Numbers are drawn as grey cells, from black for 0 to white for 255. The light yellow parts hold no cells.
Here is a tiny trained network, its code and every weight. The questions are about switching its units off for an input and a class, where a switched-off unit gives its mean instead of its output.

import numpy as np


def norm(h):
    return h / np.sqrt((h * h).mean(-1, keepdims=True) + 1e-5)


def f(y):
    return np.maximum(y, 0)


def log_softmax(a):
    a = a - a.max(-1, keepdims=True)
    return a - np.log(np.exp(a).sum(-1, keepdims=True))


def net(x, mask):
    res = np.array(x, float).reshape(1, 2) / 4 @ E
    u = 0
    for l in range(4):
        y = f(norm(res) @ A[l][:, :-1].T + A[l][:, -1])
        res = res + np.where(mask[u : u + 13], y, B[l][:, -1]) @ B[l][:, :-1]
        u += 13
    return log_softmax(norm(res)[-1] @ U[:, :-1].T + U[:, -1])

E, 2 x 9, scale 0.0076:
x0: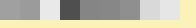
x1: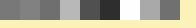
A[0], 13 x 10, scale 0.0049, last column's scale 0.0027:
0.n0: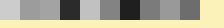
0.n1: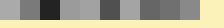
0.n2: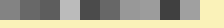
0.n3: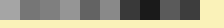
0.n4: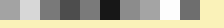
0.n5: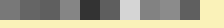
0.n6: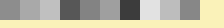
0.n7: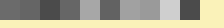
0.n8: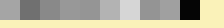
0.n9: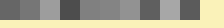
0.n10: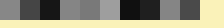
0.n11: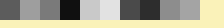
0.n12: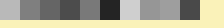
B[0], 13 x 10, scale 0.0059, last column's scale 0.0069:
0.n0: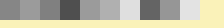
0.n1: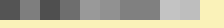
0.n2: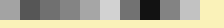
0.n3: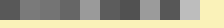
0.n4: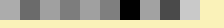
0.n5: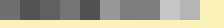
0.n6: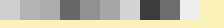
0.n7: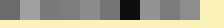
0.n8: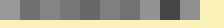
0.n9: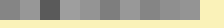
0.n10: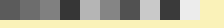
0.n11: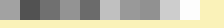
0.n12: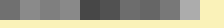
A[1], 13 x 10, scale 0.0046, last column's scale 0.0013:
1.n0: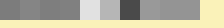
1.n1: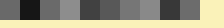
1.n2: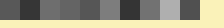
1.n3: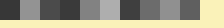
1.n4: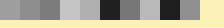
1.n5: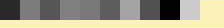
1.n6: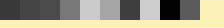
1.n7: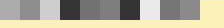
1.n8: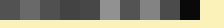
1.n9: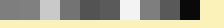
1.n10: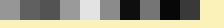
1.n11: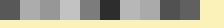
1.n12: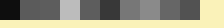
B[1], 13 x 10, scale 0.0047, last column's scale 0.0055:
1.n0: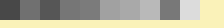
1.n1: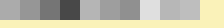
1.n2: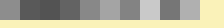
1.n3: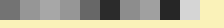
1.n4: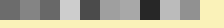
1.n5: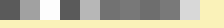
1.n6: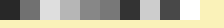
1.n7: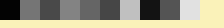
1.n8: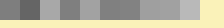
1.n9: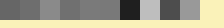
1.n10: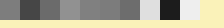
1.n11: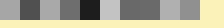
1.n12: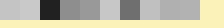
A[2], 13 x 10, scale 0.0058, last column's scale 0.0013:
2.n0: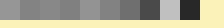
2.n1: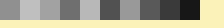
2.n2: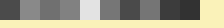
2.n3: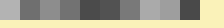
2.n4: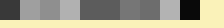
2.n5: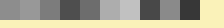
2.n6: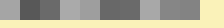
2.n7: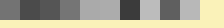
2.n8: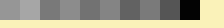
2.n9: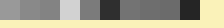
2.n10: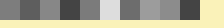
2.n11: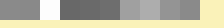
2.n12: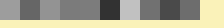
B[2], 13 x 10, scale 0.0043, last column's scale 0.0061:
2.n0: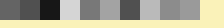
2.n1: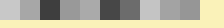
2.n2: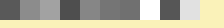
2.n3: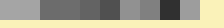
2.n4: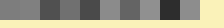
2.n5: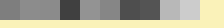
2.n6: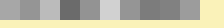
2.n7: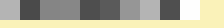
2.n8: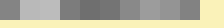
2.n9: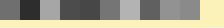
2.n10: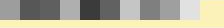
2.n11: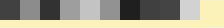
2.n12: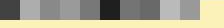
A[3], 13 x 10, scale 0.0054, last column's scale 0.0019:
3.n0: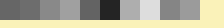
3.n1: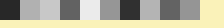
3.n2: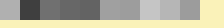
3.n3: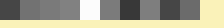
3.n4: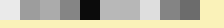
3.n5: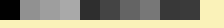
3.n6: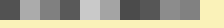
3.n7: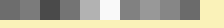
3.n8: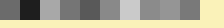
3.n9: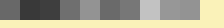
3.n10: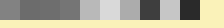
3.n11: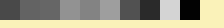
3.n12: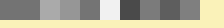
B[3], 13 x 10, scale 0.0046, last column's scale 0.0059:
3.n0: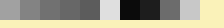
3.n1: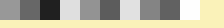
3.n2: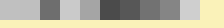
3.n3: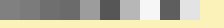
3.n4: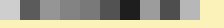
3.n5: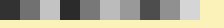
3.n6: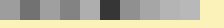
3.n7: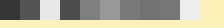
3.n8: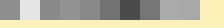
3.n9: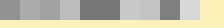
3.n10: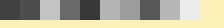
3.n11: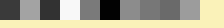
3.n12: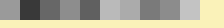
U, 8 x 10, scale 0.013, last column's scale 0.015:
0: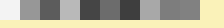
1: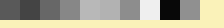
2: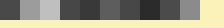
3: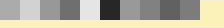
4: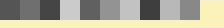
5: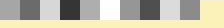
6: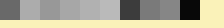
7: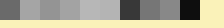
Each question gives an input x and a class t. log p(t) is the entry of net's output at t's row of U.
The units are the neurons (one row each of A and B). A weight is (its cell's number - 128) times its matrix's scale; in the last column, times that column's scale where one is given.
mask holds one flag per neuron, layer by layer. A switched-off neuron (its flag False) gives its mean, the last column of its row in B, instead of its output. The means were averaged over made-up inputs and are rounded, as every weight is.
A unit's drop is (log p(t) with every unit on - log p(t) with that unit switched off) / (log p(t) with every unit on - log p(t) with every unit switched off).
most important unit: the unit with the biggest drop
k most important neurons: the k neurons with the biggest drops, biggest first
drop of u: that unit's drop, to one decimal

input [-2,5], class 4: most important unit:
0.n2
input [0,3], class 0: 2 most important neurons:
[0.n6, 0.n0]
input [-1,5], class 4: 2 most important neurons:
[0.n2, 0.n10]
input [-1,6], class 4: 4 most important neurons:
[0.n2, 0.n10, 1.n6, 1.n10]
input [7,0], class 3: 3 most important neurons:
[0.n11, 0.n2, 0.n4]
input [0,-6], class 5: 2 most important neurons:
[0.n11, 0.n0]
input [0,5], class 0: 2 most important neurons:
[0.n6, 0.n0]
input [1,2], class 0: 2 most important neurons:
[0.n10, 0.n5]
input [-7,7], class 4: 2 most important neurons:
[0.n10, 0.n4]
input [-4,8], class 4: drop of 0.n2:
0.1
